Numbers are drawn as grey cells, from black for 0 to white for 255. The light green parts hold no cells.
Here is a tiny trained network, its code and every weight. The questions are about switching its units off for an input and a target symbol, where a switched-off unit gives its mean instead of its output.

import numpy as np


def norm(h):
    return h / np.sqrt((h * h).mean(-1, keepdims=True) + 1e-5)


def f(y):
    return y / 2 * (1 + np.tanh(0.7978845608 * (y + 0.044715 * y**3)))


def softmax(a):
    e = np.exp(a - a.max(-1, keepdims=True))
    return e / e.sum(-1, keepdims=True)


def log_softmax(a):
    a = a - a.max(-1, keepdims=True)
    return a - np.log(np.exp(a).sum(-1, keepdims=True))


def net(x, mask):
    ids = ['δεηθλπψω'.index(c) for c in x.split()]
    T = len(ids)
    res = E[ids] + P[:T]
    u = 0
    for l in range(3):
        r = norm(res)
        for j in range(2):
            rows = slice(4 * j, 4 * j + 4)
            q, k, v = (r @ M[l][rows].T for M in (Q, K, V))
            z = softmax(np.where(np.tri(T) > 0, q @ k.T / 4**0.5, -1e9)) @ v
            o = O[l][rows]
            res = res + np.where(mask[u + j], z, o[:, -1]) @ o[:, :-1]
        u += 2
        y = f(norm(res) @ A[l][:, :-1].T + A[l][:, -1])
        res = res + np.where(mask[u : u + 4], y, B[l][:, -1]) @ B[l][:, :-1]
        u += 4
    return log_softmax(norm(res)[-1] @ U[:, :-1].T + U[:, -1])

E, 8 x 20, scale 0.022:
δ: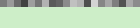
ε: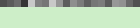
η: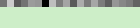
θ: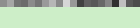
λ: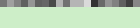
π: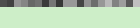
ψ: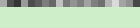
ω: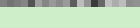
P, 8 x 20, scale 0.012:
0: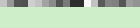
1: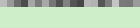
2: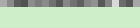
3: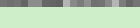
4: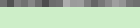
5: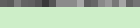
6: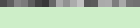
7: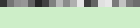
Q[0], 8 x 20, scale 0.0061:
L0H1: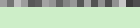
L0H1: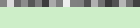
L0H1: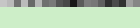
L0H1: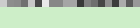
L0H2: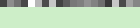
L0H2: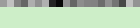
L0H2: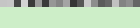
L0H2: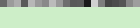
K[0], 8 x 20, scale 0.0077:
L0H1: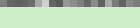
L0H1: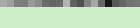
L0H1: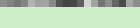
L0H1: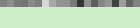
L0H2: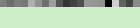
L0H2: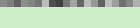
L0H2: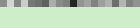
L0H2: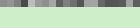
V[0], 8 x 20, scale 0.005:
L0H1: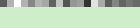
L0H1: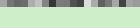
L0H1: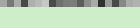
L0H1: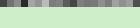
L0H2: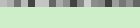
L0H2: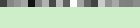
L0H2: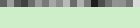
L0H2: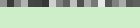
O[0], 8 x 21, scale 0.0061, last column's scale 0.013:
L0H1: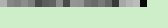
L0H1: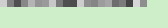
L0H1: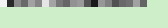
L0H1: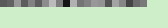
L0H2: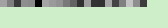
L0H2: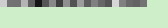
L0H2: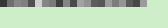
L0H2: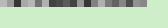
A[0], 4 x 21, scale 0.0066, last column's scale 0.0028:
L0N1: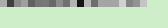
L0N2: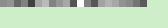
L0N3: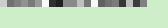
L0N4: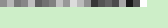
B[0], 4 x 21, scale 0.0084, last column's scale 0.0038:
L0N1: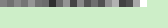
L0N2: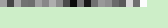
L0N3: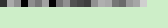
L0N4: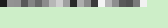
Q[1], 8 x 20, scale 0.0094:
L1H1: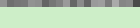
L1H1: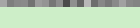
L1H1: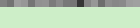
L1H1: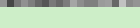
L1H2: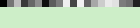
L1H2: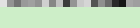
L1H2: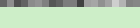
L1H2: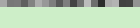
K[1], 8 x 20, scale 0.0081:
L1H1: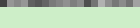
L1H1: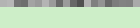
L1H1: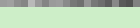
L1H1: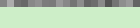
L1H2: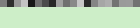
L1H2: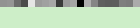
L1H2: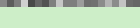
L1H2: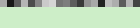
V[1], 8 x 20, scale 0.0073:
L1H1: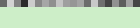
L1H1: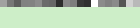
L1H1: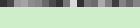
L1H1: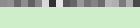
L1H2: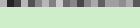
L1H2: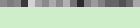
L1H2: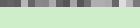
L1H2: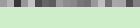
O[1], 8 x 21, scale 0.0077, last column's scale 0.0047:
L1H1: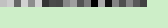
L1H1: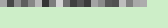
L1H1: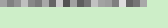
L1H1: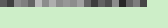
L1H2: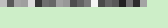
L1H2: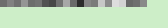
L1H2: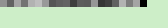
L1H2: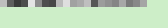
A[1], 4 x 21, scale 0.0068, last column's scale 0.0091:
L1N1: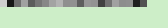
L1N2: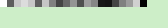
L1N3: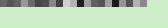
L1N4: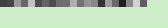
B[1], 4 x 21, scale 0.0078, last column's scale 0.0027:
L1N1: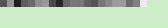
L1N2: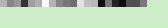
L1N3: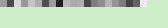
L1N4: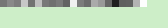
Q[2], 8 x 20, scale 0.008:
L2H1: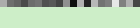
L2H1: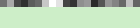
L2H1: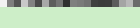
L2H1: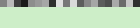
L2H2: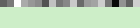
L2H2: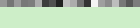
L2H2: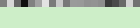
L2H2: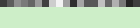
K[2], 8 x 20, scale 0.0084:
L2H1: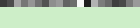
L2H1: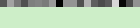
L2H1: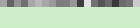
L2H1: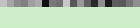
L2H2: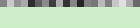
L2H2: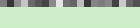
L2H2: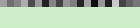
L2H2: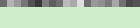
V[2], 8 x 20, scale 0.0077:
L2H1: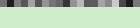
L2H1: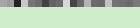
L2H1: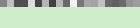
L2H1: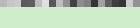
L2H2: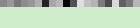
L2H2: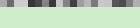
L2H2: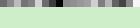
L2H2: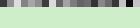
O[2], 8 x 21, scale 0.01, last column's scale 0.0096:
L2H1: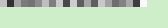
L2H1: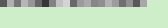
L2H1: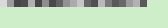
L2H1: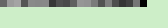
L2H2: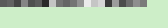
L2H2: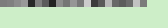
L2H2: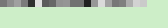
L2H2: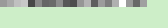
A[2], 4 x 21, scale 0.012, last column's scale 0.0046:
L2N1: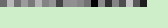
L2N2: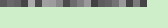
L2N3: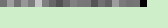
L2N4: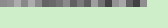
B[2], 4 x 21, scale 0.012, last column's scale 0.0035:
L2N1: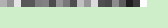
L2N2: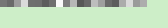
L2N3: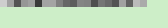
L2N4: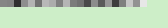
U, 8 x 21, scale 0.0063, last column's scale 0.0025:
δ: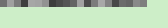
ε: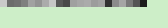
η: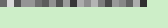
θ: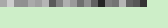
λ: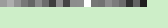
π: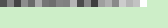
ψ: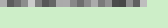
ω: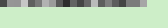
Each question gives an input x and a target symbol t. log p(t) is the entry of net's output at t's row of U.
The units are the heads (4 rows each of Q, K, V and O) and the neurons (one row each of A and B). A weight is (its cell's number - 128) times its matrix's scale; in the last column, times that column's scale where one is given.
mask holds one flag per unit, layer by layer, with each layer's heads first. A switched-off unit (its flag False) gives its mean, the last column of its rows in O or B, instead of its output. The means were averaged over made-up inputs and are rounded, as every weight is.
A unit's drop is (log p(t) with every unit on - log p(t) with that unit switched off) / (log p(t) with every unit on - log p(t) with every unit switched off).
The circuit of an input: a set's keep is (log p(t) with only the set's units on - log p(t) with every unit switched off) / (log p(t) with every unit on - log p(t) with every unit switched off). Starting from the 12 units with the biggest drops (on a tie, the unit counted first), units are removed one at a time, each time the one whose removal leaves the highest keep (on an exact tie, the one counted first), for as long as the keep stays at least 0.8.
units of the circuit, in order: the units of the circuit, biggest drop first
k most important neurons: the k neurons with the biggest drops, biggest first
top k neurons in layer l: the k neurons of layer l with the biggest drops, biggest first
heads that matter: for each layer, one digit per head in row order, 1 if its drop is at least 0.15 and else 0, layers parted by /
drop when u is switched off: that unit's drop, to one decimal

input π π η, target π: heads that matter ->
01 / 01 / 00
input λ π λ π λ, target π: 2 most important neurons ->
(L0N4, L0N2)
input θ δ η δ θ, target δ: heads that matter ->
11 / 00 / 11
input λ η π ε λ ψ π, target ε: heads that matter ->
00 / 10 / 11
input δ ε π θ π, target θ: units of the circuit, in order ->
(L2H2)
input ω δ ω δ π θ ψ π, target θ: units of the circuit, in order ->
(L1H1, L2H2)
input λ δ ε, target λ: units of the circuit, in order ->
(L1H1, L2N1)
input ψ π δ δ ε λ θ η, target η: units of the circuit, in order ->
(L0H1, L2H1)
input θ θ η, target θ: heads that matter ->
01 / 11 / 01
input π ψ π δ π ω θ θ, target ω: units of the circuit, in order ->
(L1H2, L0N2)
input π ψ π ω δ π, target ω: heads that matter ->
00 / 11 / 00
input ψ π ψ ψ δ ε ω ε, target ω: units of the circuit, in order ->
(L1H2, L0N2)
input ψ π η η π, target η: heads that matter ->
00 / 00 / 11
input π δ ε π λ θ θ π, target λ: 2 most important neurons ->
(L0N4, L0N2)
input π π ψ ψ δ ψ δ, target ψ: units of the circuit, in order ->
(L1H2)
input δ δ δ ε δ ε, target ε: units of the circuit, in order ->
(L1H1, L2H2, L0H1)
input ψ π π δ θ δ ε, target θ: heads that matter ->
10 / 10 / 01
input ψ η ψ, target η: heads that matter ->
01 / 00 / 11
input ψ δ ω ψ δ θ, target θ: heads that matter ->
10 / 00 / 01
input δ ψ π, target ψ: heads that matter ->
01 / 01 / 00
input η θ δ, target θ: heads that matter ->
01 / 11 / 01
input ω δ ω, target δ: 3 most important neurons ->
(L0N2, L0N3, L1N4)
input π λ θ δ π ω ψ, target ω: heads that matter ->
01 / 01 / 10
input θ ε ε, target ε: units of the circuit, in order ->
(L2H2)
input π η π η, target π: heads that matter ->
01 / 00 / 00
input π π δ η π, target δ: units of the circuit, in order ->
(L2H1, L0N3)
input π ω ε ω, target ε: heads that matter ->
10 / 00 / 11
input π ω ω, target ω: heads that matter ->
00 / 01 / 00
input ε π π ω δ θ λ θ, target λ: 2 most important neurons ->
(L2N1, L0N4)
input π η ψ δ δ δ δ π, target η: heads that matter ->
01 / 10 / 11
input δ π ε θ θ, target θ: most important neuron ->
(L0N4)
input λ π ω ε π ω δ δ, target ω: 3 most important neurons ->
(L0N2, L0N3, L0N4)
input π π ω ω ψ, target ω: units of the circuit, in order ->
(L0N2, L2H1)
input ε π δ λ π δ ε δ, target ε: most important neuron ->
(L0N4)
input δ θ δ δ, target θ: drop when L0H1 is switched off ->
0.0
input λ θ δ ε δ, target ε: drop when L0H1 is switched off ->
0.2
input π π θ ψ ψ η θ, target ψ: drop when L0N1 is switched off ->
-0.1
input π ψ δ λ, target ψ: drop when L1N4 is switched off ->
-0.1
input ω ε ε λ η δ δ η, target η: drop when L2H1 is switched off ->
0.5
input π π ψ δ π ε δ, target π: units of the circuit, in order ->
(L1H2)
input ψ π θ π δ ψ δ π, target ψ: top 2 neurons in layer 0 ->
(L0N2, L0N4)
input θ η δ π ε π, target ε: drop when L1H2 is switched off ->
-0.1
